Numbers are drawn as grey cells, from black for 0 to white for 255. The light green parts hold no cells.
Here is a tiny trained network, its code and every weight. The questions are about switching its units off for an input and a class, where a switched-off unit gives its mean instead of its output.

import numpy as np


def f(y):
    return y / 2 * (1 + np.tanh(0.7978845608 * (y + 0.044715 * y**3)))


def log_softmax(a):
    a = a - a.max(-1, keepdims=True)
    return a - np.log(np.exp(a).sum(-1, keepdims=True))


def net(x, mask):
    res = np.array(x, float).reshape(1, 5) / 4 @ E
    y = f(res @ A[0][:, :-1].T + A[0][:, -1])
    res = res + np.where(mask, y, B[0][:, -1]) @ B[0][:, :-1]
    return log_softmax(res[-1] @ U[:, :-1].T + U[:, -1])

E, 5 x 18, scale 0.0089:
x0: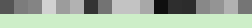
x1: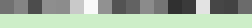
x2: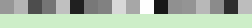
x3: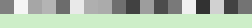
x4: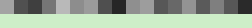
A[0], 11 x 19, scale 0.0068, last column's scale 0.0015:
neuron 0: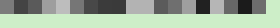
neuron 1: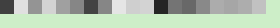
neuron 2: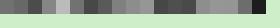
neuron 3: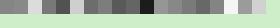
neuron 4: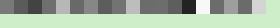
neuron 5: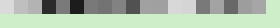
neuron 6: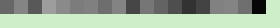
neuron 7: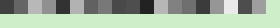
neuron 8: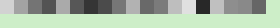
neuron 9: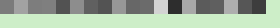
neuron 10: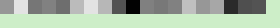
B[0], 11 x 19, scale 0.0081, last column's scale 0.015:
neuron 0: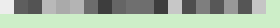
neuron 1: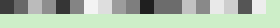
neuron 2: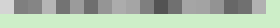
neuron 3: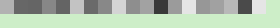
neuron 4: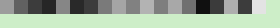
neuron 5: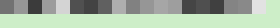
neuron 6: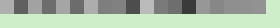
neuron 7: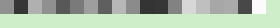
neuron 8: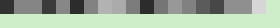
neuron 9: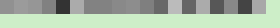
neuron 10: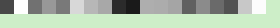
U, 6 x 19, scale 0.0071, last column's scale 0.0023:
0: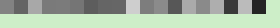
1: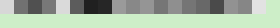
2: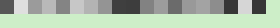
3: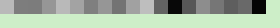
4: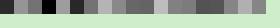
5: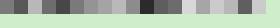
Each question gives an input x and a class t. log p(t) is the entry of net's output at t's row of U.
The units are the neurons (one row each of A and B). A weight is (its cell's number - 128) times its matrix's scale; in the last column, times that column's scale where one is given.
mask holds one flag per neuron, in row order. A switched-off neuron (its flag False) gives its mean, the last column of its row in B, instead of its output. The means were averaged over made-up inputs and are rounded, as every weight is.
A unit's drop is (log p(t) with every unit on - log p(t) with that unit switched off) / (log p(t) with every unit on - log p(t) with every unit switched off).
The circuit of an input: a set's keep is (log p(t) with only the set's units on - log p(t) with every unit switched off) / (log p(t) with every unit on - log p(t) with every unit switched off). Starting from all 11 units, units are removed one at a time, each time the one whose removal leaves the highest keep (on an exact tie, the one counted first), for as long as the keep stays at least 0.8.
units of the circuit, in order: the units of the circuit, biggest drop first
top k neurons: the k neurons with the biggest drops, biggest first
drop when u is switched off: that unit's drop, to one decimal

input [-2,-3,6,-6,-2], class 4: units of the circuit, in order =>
neuron 0; neuron 7
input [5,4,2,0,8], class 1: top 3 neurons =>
neuron 4; neuron 0; neuron 10
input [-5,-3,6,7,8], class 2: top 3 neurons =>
neuron 10; neuron 4; neuron 0
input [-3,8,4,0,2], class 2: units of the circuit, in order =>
neuron 10
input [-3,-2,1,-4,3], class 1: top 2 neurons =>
neuron 1; neuron 10
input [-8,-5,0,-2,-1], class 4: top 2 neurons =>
neuron 8; neuron 0
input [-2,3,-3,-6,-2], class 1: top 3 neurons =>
neuron 1; neuron 4; neuron 8
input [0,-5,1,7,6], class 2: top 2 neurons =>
neuron 10; neuron 4
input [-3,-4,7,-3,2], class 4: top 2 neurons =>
neuron 8; neuron 3
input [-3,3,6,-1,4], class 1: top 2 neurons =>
neuron 1; neuron 8
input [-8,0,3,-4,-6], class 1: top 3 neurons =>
neuron 1; neuron 5; neuron 10
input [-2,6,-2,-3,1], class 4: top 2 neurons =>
neuron 0; neuron 3
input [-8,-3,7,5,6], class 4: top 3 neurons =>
neuron 8; neuron 5; neuron 10
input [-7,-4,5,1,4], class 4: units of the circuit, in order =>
neuron 8
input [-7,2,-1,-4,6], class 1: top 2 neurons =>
neuron 1; neuron 8
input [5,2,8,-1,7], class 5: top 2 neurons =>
neuron 1; neuron 5
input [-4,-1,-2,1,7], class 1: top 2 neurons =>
neuron 0; neuron 1
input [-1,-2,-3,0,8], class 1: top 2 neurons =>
neuron 1; neuron 0
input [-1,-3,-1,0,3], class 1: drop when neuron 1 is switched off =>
1.2
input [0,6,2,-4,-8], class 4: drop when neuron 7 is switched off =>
0.2
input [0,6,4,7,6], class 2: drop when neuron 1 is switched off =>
0.0
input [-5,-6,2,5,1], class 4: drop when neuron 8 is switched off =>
0.1
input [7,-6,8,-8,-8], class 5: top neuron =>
neuron 1
